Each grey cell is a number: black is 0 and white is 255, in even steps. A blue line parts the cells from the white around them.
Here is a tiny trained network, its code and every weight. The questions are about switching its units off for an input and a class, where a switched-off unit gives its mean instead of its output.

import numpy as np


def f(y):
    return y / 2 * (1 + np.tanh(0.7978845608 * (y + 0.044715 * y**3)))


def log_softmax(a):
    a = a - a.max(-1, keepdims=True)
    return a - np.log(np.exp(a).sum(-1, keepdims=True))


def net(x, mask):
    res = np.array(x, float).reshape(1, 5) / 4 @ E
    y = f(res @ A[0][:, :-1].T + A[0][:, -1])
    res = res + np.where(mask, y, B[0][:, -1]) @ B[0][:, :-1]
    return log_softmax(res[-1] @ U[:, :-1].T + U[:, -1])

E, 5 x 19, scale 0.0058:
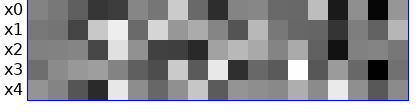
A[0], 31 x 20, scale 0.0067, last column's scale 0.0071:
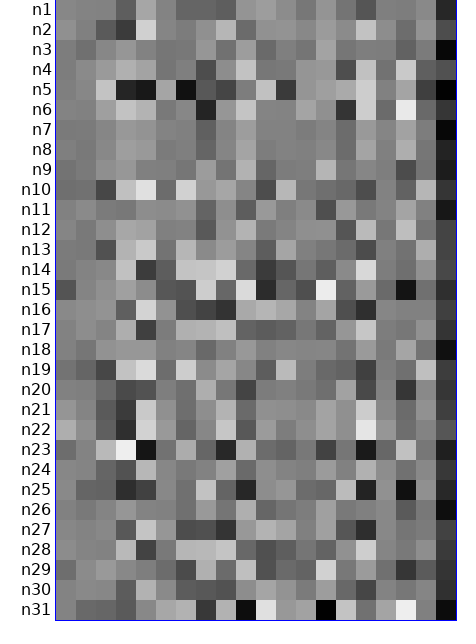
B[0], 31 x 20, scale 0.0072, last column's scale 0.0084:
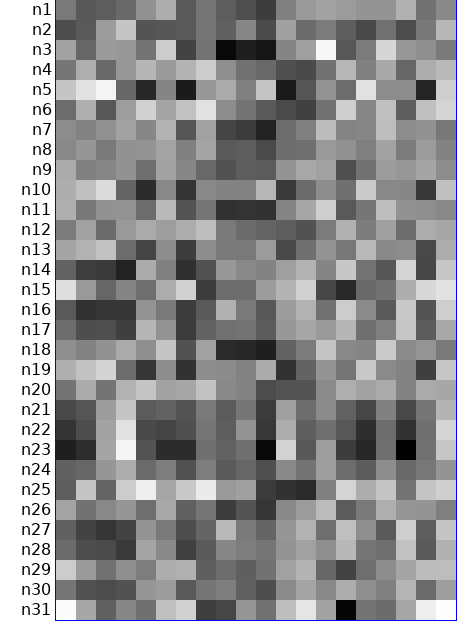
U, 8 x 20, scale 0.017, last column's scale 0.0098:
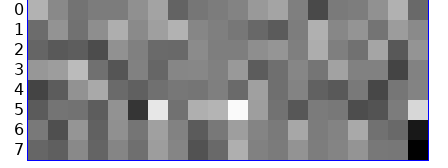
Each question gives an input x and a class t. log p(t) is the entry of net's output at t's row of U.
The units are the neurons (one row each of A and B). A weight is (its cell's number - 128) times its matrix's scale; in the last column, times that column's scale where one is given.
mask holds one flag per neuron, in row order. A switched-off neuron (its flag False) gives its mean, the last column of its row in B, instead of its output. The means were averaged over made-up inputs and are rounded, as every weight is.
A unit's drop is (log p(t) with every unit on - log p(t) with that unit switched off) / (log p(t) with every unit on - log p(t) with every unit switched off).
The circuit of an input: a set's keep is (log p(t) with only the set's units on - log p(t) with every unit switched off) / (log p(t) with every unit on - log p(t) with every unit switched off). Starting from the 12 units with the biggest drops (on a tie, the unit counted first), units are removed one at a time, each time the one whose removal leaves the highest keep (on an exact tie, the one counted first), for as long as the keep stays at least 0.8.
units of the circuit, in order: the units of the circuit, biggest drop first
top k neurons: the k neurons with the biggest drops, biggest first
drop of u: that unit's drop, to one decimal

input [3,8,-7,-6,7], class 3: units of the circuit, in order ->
[n10]
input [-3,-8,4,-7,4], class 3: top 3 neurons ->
[n5 n15 n29]
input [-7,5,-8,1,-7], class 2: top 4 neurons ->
[n14 n28 n17 n25]
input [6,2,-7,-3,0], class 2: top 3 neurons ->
[n14 n28 n17]
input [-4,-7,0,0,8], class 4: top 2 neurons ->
[n22 n21]
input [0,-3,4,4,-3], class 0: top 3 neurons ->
[n15 n14 n29]
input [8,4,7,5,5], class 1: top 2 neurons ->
[n25 n20]
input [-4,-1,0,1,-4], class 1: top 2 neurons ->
[n22 n6]
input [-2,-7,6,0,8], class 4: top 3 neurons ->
[n22 n21 n2]
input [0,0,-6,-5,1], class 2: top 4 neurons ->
[n14 n15 n28 n17]
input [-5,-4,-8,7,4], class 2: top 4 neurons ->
[n14 n28 n31 n17]
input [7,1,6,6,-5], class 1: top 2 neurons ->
[n25 n31]
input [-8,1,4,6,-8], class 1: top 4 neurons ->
[n6 n4 n12 n22]
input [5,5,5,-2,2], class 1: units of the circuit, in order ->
[n25]
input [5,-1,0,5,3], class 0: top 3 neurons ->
[n15 n29 n6]
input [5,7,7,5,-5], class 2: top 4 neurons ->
[n16 n27 n5 n30]
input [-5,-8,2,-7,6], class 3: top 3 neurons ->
[n5 n15 n29]
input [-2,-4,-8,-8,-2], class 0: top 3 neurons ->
[n31 n16 n27]
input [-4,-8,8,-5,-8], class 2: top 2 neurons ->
[n16 n27]
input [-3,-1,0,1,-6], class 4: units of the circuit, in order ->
[n23]
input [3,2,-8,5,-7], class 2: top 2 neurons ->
[n14 n28]
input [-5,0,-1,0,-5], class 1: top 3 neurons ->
[n6 n22 n4]
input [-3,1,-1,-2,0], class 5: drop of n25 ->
0.2
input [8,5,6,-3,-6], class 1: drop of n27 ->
0.0
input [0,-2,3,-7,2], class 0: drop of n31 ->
0.1
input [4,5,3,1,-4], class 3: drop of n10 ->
0.2
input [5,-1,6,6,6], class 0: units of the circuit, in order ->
[n15]
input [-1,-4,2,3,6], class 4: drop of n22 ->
0.1
